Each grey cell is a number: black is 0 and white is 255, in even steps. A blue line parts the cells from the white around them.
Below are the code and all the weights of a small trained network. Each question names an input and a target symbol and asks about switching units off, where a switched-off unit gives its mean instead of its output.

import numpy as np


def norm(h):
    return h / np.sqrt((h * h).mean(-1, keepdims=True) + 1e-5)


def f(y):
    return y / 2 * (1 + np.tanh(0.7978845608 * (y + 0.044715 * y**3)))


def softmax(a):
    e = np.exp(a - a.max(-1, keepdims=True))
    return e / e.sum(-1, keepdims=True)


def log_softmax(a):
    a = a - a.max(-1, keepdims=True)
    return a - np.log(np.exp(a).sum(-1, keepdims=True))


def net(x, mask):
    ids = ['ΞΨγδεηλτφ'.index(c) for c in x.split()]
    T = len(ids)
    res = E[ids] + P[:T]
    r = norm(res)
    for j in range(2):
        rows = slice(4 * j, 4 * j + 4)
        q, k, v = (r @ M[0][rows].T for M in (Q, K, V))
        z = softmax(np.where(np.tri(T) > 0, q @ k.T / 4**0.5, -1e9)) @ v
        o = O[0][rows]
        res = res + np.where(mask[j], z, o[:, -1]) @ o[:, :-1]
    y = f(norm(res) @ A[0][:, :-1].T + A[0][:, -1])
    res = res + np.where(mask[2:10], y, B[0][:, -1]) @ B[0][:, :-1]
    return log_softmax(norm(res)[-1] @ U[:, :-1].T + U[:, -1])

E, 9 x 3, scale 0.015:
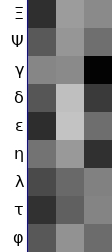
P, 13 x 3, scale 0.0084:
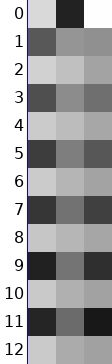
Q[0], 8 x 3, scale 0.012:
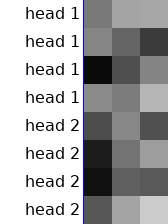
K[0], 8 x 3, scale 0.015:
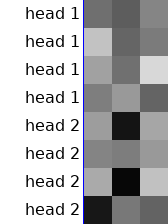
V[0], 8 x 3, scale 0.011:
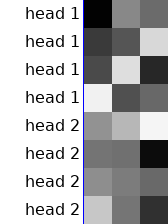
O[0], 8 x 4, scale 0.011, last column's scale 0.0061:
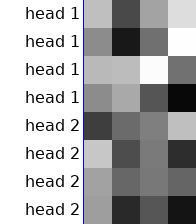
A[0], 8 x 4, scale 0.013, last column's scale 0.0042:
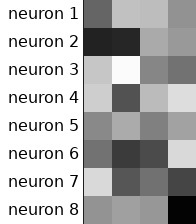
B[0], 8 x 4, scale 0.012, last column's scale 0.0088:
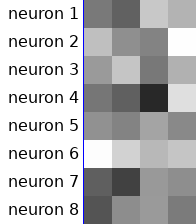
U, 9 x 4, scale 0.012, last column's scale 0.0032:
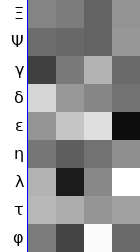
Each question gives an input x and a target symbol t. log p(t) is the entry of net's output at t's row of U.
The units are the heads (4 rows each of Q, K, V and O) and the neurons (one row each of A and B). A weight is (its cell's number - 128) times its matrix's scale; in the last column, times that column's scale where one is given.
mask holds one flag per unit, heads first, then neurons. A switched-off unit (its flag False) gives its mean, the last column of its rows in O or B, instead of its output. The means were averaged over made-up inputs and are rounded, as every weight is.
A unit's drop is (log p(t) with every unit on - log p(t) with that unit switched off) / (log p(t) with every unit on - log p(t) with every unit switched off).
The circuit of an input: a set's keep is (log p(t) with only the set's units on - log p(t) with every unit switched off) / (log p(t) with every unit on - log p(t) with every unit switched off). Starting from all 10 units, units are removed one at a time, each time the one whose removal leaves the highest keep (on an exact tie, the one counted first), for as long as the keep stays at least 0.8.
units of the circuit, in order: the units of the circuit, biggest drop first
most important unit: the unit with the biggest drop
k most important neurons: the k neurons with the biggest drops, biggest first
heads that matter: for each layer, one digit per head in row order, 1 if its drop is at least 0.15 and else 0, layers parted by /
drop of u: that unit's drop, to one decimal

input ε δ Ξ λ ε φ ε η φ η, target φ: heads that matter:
10
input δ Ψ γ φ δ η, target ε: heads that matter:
10
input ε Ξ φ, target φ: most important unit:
neuron 6
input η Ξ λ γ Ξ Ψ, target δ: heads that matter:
11
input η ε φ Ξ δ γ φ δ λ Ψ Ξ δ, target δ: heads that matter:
11
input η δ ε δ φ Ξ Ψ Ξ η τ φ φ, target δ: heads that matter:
11
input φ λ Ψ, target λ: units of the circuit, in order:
[head 1; neuron 4; neuron 6]
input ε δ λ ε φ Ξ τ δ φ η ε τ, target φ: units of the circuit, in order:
[head 2; head 1; neuron 2]
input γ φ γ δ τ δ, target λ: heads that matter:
01
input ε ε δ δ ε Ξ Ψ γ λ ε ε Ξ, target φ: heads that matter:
11
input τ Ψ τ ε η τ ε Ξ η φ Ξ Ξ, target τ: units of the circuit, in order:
[neuron 6; head 1; neuron 4; neuron 1]
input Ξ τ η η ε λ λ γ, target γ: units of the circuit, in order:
[head 2; neuron 4]
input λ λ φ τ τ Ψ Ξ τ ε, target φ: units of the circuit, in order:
[head 1; neuron 6]
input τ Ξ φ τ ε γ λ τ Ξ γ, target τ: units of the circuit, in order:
[neuron 6]
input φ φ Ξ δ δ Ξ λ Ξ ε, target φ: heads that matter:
00
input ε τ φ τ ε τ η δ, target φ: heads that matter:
10
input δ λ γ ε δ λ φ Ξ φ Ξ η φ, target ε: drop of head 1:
0.3
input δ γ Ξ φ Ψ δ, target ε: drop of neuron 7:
0.0
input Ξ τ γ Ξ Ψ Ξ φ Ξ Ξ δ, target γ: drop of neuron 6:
0.1
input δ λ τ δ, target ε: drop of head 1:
0.4
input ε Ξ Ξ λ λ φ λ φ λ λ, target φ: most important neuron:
[neuron 2]
